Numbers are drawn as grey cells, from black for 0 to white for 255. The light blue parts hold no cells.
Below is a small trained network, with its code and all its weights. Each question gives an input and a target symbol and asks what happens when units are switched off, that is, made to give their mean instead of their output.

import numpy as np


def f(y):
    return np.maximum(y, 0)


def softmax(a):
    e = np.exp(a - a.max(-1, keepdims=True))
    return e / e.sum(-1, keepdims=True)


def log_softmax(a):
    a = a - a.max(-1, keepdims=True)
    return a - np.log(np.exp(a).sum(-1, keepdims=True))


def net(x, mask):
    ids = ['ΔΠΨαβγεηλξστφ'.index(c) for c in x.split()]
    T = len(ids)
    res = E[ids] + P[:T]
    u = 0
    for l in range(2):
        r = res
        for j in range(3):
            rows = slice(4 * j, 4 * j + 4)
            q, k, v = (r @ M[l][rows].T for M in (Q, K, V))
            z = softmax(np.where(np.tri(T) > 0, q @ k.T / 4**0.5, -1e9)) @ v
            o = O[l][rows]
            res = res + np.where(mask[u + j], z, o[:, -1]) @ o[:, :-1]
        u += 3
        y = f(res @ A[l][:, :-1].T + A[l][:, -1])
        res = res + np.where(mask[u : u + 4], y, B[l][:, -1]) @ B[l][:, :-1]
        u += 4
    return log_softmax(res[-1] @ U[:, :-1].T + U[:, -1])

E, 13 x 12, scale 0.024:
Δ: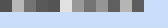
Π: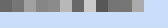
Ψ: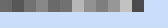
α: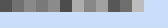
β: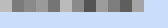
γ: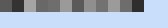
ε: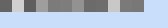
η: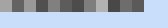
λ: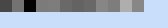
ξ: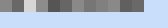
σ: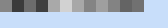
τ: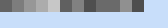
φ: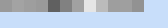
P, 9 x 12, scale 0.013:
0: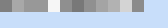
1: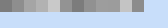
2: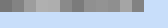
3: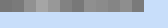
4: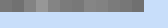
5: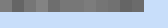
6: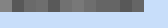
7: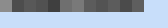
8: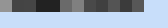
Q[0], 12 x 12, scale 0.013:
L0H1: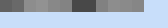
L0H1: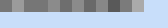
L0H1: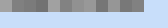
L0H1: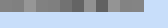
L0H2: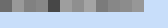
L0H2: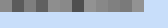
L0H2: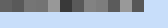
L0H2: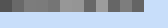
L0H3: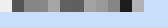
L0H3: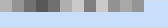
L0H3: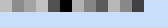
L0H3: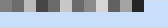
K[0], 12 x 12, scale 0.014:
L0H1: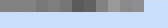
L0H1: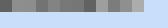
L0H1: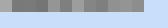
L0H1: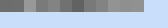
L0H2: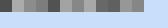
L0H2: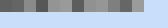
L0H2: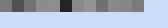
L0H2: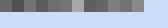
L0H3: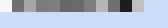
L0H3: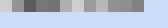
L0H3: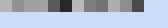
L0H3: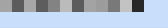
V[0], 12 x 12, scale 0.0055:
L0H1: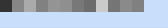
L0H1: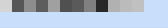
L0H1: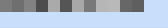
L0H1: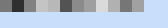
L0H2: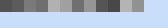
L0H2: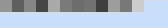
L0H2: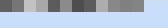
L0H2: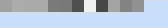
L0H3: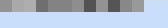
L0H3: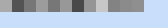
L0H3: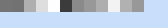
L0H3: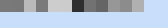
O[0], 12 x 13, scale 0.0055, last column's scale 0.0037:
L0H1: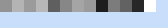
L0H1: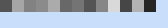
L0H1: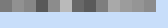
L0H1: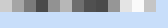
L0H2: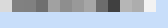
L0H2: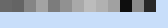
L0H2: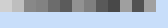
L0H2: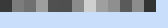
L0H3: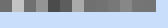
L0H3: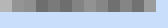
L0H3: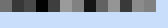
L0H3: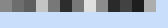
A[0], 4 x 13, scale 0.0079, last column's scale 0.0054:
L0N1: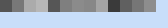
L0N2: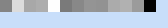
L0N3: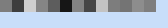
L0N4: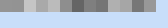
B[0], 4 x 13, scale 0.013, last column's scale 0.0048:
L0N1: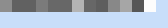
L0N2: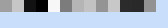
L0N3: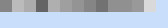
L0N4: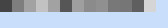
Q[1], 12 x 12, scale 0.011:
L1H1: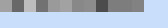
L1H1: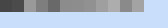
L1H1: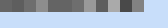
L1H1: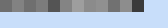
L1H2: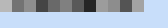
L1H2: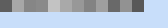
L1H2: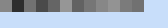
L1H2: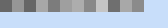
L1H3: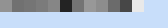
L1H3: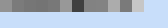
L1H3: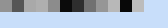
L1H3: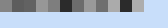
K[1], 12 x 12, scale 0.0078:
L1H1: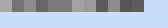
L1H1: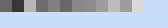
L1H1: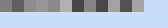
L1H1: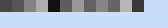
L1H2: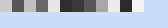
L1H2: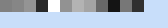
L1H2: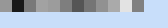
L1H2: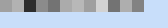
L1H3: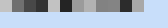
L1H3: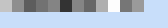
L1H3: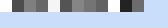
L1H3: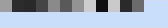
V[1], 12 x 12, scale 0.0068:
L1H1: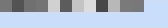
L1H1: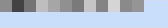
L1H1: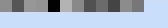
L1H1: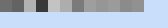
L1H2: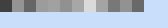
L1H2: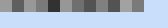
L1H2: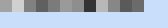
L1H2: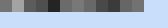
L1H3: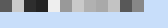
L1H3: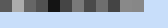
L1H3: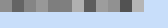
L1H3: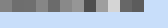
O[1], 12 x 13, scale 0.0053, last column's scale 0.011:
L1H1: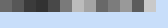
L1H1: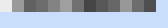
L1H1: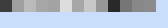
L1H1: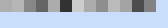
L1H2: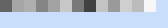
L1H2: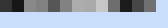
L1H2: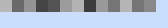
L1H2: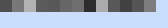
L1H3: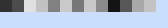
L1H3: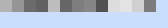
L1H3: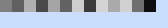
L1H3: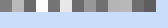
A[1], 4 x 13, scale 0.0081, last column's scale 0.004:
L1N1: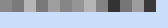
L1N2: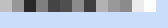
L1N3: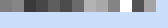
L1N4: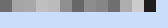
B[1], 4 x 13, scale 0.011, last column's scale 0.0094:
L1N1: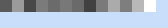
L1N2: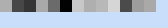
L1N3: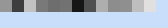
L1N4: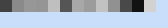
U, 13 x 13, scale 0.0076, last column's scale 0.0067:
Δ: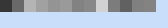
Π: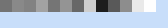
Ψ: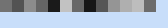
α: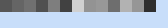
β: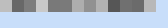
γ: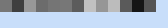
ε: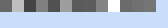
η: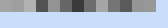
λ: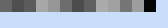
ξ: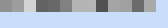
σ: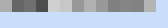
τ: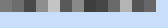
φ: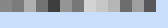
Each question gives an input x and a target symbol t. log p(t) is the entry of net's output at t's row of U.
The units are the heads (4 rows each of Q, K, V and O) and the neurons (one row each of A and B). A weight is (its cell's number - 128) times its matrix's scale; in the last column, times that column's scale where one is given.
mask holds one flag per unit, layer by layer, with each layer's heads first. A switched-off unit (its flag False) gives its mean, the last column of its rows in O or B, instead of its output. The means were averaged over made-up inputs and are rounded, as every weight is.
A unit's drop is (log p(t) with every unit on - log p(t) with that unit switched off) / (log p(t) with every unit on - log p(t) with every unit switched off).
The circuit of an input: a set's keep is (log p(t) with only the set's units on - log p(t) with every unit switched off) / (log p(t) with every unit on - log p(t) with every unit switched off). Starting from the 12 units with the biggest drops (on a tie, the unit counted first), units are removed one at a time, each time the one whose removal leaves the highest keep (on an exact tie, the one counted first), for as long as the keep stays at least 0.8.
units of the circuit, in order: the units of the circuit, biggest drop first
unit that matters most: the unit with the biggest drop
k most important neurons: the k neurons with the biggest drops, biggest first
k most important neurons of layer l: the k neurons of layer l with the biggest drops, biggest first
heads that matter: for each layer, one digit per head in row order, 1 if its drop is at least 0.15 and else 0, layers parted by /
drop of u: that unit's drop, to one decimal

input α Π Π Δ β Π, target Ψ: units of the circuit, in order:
[L0N2; L1H1; L1N3]
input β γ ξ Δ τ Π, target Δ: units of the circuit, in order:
[L0H3; L1N4; L1H2]
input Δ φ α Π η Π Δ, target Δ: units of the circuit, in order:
[L1H1]
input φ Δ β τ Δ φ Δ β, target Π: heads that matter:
100 / 111
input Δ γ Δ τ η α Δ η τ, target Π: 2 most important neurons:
[L1N4; L0N1]
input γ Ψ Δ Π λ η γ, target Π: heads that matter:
101 / 001
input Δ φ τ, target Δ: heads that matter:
101 / 011
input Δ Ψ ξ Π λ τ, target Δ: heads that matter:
100 / 011
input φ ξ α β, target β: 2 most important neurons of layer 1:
[L1N1; L1N2]
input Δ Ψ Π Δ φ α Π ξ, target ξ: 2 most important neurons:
[L0N2; L0N3]
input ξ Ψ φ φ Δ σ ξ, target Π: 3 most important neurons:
[L0N2; L1N3; L1N4]
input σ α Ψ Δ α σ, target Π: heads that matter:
101 / 011
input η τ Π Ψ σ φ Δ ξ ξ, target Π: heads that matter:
101 / 001
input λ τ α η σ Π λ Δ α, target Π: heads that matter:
101 / 011
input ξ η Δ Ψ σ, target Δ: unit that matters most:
L0H3
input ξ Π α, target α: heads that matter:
001 / 001
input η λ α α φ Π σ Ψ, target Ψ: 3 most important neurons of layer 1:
[L1N3; L1N4; L1N2]
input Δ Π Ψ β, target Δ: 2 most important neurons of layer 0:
[L0N4; L0N2]
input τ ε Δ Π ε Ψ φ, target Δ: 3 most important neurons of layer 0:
[L0N2; L0N4; L0N1]
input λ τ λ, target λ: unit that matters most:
L1N2
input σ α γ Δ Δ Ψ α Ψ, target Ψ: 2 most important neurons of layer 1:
[L1N4; L1N3]
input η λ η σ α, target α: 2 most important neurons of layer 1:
[L1N2; L1N3]
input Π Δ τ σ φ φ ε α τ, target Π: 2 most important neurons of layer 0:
[L0N2; L0N1]
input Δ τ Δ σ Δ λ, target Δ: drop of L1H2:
0.2
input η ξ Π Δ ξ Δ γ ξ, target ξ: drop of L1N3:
0.1
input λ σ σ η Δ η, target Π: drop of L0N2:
0.2
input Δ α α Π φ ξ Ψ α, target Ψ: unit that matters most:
L0H1
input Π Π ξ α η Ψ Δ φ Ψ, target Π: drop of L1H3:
0.7
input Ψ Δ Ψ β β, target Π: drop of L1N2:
0.0
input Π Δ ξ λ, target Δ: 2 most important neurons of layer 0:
[L0N2; L0N1]
